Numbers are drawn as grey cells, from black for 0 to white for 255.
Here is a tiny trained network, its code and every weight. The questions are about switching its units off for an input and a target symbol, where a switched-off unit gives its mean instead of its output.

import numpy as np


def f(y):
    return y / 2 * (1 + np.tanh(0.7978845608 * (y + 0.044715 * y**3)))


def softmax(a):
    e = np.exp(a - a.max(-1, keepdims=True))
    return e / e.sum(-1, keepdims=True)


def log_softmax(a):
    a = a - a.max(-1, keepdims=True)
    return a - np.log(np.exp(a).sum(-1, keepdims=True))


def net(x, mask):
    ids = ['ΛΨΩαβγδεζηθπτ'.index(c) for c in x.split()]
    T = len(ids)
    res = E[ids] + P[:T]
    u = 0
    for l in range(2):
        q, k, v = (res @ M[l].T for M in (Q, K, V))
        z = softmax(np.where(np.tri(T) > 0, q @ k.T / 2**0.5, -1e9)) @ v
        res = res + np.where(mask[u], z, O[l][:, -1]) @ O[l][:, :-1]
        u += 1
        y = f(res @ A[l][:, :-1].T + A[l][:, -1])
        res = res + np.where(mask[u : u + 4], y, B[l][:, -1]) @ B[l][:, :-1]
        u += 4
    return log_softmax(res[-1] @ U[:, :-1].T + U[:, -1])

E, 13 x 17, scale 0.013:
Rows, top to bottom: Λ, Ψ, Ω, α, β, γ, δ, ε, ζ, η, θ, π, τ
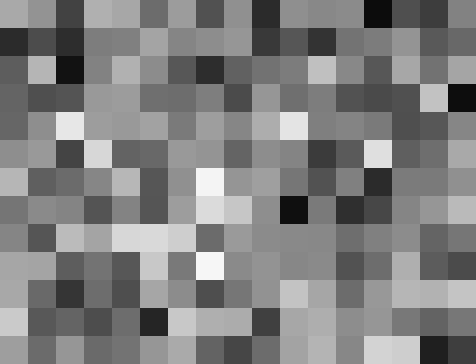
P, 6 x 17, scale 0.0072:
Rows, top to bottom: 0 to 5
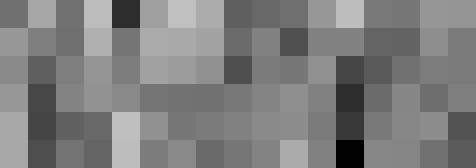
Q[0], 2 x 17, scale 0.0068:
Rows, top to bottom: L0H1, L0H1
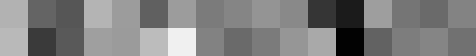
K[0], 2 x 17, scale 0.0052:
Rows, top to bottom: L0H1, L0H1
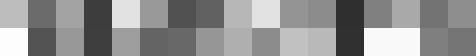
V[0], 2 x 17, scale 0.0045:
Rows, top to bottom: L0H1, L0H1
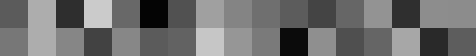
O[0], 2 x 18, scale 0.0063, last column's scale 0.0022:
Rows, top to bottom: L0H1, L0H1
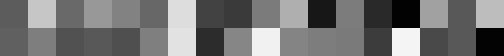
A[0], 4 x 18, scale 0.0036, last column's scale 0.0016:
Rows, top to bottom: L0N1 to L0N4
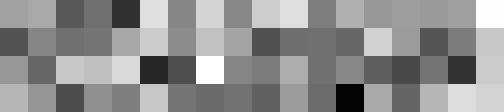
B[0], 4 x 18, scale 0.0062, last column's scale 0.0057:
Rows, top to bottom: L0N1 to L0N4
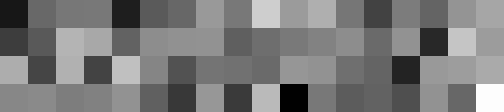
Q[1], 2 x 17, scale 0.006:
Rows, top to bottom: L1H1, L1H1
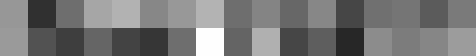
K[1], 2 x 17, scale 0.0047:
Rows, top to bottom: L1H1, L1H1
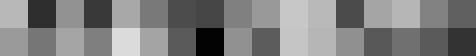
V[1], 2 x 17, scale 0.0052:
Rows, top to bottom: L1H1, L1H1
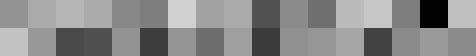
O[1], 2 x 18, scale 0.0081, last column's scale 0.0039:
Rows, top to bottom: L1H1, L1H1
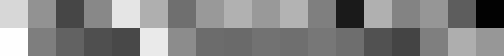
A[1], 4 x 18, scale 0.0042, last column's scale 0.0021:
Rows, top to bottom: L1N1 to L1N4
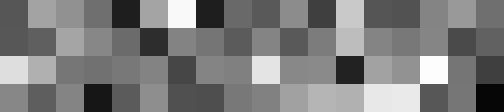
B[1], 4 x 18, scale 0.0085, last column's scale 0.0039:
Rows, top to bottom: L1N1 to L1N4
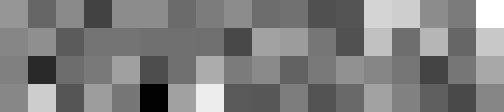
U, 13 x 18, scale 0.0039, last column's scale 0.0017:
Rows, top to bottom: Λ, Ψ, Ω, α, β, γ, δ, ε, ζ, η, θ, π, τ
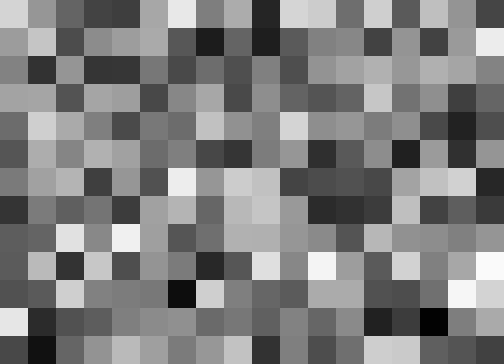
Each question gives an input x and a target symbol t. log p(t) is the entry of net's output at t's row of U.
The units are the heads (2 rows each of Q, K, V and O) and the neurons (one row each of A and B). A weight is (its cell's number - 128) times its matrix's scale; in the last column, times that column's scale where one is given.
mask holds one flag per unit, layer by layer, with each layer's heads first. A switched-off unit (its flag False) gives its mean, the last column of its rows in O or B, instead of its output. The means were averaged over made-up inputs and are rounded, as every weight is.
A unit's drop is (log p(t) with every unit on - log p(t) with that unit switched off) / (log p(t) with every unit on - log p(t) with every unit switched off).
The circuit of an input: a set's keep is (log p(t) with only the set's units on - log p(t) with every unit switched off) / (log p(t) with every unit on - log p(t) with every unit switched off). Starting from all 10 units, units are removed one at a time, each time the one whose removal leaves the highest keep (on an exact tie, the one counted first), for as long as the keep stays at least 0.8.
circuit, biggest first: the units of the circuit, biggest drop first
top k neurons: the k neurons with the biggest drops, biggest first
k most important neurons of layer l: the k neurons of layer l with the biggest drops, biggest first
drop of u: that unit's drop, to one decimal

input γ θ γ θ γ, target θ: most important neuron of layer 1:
(L1N1)
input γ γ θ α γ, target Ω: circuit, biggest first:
(L1H1; L0N3; L1N1)
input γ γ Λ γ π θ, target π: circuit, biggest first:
(L1H1; L1N3; L0N4; L0N1)
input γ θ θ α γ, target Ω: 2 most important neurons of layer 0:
(L0N3; L0N2)
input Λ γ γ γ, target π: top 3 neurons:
(L0N4; L1N3; L1N2)
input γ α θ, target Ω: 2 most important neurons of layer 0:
(L0N3; L0N2)
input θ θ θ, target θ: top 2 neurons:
(L1N1; L0N4)
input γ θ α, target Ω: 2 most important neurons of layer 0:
(L0N3; L0N2)
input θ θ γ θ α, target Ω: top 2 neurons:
(L1N2; L0N3)
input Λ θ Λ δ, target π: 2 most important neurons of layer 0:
(L0N3; L0N1)
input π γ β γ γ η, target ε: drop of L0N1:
0.2
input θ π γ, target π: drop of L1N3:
0.3
